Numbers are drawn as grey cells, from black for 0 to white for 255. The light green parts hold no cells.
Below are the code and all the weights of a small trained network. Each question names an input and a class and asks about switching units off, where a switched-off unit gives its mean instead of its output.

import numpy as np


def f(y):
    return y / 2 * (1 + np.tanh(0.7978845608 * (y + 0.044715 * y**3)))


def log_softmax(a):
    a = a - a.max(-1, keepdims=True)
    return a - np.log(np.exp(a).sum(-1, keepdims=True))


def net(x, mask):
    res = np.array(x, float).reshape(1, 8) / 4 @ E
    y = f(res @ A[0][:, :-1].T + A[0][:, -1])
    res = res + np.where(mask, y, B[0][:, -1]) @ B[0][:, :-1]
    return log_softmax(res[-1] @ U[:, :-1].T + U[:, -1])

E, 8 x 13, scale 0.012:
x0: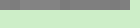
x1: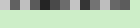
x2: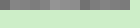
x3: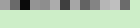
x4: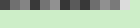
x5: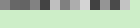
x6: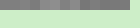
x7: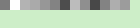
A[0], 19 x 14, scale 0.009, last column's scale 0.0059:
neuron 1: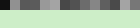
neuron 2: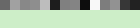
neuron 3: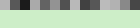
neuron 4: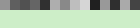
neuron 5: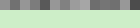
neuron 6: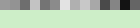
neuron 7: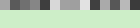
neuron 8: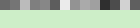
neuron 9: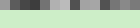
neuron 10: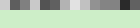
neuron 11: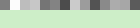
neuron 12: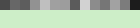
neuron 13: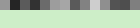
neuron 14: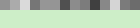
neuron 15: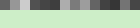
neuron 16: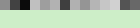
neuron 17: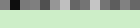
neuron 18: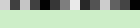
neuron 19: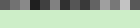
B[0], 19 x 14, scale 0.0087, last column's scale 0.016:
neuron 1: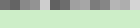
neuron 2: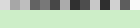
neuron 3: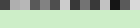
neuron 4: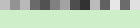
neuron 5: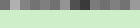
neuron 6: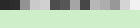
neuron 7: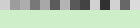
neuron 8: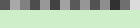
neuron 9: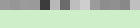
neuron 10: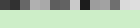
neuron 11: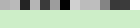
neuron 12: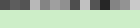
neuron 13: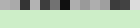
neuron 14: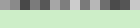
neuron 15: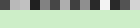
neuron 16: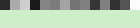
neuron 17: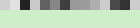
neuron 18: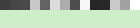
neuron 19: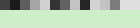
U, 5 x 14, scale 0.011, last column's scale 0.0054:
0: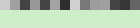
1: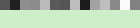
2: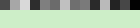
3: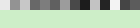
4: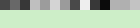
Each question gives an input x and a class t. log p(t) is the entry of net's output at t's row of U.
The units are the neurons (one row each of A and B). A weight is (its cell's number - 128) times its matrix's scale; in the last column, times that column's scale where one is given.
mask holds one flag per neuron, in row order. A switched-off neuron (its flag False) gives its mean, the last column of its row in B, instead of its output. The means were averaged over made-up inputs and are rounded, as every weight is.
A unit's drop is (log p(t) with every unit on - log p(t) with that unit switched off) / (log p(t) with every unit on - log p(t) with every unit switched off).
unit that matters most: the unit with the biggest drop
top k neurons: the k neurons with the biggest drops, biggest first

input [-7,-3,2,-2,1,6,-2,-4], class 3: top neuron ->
(neuron 7)
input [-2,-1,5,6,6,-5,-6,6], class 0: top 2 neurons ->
(neuron 11; neuron 6)
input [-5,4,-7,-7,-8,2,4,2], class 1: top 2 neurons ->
(neuron 10; neuron 6)
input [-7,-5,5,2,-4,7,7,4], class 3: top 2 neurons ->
(neuron 7; neuron 4)
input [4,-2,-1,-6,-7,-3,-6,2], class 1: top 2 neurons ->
(neuron 6; neuron 10)
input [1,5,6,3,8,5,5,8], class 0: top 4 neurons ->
(neuron 11; neuron 14; neuron 6; neuron 10)
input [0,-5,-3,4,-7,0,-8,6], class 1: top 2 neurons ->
(neuron 6; neuron 10)
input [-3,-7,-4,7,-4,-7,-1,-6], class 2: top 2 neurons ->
(neuron 16; neuron 18)
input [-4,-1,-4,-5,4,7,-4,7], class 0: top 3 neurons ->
(neuron 11; neuron 2; neuron 14)
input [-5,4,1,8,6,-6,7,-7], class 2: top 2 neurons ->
(neuron 3; neuron 16)
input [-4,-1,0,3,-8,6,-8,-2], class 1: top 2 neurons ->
(neuron 10; neuron 6)
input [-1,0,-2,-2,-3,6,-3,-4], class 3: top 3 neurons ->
(neuron 7; neuron 4; neuron 11)
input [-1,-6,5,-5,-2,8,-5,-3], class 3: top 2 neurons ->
(neuron 7; neuron 4)
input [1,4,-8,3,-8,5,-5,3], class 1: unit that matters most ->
neuron 10
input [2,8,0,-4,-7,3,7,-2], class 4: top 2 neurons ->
(neuron 18; neuron 19)
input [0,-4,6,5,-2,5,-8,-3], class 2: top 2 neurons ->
(neuron 16; neuron 2)
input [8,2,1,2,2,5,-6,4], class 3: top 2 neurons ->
(neuron 4; neuron 7)
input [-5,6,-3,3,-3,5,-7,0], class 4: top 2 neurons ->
(neuron 18; neuron 2)
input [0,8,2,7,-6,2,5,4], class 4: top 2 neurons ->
(neuron 18; neuron 15)
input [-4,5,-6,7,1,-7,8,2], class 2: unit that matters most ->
neuron 3
